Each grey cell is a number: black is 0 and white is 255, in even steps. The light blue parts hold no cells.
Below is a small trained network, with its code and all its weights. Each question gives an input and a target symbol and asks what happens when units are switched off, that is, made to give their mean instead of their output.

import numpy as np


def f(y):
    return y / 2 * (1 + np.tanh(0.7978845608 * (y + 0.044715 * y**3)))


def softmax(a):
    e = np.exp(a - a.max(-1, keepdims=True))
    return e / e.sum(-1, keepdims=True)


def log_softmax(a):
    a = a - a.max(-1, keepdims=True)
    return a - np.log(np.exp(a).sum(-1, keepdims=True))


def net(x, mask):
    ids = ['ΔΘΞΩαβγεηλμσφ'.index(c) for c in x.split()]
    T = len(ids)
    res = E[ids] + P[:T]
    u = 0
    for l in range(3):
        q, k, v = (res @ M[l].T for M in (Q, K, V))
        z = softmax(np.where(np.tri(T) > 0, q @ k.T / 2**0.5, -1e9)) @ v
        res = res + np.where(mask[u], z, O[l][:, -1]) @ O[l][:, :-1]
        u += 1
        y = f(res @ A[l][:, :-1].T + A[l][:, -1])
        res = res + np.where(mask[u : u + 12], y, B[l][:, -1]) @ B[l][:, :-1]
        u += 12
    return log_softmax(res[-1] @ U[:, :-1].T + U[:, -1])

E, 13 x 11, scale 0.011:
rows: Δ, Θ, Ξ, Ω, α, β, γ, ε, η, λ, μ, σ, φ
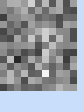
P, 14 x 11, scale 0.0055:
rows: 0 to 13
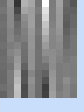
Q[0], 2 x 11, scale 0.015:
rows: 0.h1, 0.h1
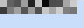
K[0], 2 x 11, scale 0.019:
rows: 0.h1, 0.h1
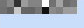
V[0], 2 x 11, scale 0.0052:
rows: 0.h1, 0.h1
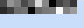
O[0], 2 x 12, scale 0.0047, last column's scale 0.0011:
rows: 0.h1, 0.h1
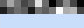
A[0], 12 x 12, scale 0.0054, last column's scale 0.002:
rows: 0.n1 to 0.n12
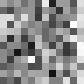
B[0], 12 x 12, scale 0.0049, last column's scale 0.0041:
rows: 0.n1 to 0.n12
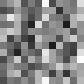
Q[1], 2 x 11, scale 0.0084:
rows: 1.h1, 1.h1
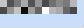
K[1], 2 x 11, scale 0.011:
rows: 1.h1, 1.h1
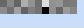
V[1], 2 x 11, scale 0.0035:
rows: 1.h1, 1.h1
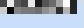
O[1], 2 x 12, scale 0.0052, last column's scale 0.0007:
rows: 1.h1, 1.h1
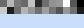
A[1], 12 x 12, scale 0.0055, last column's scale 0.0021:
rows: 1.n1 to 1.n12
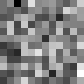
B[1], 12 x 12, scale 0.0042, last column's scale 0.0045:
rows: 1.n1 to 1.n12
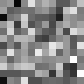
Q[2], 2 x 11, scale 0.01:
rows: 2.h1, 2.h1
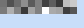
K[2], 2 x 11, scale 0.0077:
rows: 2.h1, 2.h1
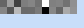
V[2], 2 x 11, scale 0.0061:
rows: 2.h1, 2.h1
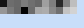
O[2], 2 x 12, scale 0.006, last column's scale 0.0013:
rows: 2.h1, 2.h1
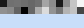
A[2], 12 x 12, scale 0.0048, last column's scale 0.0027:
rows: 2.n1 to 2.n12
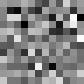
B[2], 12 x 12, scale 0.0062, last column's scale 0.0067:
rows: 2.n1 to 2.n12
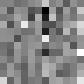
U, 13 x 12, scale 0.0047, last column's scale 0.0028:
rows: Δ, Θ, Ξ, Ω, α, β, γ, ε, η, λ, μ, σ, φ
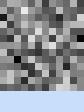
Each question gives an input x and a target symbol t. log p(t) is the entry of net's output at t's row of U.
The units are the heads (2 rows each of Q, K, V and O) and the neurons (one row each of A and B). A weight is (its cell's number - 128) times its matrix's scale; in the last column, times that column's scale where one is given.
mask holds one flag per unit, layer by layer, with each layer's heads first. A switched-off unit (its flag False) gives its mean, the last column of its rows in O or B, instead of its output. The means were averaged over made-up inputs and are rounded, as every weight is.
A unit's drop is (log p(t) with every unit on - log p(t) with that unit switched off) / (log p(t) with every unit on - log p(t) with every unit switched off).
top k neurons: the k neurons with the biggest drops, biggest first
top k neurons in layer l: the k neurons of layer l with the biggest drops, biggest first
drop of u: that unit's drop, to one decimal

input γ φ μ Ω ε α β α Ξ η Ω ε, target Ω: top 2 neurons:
[2.n4 0.n6]
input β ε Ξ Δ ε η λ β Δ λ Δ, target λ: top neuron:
[0.n4]
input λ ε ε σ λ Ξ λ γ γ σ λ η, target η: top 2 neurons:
[1.n1 1.n5]
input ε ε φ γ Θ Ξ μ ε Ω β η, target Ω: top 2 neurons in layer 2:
[2.n4 2.n8]
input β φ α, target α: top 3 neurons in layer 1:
[1.n8 1.n7 1.n1]
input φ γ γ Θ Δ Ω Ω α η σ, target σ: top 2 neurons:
[0.n5 2.n5]
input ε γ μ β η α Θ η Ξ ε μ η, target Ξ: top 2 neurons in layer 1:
[1.n3 1.n12]
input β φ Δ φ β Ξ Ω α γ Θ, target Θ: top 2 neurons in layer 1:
[1.n10 1.n6]
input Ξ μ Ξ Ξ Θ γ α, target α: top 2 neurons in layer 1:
[1.n8 1.n7]
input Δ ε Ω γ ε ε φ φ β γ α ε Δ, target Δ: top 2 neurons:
[2.n3 1.n5]
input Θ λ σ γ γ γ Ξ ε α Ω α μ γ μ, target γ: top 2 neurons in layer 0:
[0.n7 0.n3]
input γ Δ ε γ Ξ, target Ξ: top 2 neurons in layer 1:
[1.n3 1.n12]
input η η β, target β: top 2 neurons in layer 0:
[0.n9 0.n1]
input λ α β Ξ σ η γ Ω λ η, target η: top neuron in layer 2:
[2.n8]
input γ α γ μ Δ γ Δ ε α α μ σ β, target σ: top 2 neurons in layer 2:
[2.n5 2.n4]
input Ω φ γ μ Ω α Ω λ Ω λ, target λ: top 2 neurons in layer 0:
[0.n4 0.n7]
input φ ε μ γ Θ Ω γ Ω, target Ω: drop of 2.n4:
0.6
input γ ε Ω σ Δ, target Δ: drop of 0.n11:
0.2
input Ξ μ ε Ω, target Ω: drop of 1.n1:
0.0
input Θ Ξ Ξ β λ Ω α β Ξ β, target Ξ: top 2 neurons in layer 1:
[1.n3 1.n12]
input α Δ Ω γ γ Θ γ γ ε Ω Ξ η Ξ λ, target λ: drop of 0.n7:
0.1
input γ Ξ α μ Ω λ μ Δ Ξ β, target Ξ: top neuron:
[2.n12]
